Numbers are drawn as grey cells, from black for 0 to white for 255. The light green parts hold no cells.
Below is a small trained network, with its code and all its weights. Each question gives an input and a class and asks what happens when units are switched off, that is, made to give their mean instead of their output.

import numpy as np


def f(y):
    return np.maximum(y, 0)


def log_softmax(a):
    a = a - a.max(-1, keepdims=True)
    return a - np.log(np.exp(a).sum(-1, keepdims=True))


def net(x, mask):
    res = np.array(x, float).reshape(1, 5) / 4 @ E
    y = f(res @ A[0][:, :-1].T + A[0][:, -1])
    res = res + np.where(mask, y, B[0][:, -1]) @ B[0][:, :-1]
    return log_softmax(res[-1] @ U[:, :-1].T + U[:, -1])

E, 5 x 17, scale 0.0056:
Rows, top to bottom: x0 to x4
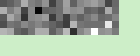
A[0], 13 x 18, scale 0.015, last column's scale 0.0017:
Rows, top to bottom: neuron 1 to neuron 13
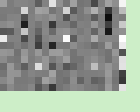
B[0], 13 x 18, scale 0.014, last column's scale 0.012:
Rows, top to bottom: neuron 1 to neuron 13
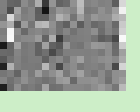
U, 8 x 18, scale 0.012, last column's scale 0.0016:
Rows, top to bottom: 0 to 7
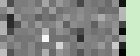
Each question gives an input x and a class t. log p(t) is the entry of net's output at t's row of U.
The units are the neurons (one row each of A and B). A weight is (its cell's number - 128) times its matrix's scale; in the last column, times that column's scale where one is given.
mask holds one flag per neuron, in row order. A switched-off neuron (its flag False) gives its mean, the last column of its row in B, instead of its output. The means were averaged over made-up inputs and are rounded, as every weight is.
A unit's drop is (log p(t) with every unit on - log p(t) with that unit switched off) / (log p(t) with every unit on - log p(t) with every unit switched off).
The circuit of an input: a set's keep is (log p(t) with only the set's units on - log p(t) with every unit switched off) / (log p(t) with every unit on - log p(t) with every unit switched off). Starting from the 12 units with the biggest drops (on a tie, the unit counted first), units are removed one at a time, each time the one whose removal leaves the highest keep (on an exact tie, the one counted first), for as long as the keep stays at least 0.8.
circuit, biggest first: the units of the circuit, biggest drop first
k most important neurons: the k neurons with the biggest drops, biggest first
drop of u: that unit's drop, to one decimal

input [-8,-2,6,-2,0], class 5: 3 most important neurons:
(neuron 2; neuron 6; neuron 10)
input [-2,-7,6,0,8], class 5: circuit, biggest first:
(neuron 10)
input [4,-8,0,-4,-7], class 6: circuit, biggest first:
(neuron 6; neuron 3)
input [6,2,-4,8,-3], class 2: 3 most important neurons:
(neuron 6; neuron 4; neuron 10)
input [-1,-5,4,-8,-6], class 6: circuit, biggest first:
(neuron 6; neuron 3)
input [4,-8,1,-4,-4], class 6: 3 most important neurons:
(neuron 6; neuron 2; neuron 3)
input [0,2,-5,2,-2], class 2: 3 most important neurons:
(neuron 6; neuron 4; neuron 5)
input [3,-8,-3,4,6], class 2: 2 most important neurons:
(neuron 2; neuron 6)
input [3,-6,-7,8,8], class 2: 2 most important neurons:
(neuron 6; neuron 2)
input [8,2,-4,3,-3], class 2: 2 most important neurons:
(neuron 6; neuron 4)
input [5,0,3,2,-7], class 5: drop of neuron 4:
-0.1
